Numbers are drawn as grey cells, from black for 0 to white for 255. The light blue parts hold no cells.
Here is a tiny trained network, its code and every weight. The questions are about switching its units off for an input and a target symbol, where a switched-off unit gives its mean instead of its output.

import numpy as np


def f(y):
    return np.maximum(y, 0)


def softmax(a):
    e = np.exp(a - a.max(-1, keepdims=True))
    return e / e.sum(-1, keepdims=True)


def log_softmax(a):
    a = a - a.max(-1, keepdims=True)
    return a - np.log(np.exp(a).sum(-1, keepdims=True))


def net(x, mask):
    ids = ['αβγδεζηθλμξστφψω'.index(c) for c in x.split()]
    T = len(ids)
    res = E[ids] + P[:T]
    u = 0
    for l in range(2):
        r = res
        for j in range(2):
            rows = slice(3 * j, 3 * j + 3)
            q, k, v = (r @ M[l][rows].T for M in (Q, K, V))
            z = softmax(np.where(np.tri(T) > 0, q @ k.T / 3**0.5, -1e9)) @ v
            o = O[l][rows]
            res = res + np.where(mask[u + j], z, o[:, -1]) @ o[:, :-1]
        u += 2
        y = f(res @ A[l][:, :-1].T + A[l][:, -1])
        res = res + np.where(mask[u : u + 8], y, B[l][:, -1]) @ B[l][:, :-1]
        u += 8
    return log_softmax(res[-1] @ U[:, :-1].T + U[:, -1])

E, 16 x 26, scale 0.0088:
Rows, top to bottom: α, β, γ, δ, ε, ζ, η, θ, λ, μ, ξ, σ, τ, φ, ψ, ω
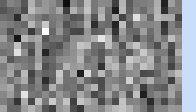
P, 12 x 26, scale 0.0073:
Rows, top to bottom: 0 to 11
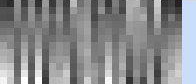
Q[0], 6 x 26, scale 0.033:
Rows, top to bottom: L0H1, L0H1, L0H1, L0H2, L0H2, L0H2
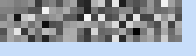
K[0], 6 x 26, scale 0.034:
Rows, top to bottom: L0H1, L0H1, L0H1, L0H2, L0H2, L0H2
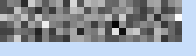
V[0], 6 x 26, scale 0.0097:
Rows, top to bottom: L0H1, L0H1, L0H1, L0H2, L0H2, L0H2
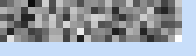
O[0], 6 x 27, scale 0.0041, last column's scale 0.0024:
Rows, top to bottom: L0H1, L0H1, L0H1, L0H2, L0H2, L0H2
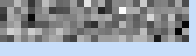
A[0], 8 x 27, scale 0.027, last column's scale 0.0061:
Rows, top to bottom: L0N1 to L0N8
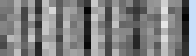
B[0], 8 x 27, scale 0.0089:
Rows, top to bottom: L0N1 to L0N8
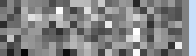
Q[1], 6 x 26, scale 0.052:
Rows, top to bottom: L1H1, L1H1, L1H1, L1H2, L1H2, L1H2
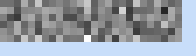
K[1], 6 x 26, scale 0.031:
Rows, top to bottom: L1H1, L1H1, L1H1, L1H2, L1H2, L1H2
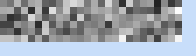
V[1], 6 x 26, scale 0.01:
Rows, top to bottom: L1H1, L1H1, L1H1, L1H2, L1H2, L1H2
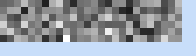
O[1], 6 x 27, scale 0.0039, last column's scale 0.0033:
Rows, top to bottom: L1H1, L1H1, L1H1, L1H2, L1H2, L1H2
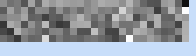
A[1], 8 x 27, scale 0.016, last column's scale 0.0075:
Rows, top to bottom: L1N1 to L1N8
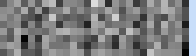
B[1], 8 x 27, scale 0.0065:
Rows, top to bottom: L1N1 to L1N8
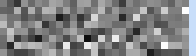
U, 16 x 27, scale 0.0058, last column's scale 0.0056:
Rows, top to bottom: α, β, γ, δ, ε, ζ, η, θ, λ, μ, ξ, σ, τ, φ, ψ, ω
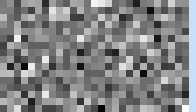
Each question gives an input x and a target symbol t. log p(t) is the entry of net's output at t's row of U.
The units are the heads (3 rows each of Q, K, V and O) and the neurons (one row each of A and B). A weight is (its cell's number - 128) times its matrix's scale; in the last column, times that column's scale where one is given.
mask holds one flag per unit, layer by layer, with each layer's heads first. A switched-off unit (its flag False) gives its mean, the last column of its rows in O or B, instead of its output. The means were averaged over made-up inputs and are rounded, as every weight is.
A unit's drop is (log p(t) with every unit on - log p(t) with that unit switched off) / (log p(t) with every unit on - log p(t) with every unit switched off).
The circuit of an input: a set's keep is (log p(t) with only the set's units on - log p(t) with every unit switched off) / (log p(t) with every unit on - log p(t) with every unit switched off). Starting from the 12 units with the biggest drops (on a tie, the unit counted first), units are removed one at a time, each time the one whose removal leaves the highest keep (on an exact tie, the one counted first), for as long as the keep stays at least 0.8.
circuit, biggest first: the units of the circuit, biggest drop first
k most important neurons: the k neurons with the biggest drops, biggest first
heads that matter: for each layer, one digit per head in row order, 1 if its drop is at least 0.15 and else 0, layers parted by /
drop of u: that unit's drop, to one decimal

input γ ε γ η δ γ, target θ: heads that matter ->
10 / 11
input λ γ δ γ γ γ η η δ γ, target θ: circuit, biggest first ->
(L1H2; L0H1)
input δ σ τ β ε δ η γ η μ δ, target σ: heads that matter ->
01 / 01
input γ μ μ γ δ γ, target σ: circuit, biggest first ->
(L0H1; L0H2)
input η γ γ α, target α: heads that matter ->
10 / 01
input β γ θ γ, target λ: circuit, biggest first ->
(L0H1; L1H2; L1H1)
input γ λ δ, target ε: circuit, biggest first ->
(L1N7; L0H2)
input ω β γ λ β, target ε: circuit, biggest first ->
(L1N7; L0H2)
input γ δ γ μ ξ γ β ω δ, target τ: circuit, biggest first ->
(L1N6; L1H2; L0H2)
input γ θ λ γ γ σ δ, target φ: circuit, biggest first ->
(L1H2; L0H1)
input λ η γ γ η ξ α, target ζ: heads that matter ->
01 / 00
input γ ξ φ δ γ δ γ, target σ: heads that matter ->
11 / 01
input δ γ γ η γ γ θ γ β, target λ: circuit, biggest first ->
(L1H2; L1H1)
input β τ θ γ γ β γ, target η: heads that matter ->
11 / 10
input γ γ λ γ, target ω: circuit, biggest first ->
(L0H1; L1H2; L0H2)
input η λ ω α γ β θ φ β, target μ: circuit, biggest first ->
(L0H1)
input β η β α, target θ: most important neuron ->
(L1N2)
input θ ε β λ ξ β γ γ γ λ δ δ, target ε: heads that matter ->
01 / 01
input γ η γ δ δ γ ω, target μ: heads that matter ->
10 / 01
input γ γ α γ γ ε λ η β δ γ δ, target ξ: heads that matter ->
10 / 01
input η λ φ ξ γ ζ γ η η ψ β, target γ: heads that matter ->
01 / 10
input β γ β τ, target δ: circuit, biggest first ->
(L1N3; L1H2)
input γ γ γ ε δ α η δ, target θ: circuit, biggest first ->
(L1H2; L0H1; L1H1)
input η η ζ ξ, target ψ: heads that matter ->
10 / 01
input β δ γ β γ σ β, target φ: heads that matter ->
10 / 01
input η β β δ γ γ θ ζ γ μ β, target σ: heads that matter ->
01 / 01
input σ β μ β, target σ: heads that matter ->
01 / 00
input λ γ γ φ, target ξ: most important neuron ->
(L1N2)
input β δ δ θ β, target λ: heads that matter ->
00 / 01
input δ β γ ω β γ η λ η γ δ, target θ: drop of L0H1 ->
0.2
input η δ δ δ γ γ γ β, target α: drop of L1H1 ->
0.1
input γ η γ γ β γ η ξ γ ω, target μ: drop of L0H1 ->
0.4
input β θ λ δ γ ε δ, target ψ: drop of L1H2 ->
0.6
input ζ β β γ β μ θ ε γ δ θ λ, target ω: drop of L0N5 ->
0.0
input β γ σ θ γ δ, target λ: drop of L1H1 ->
0.2
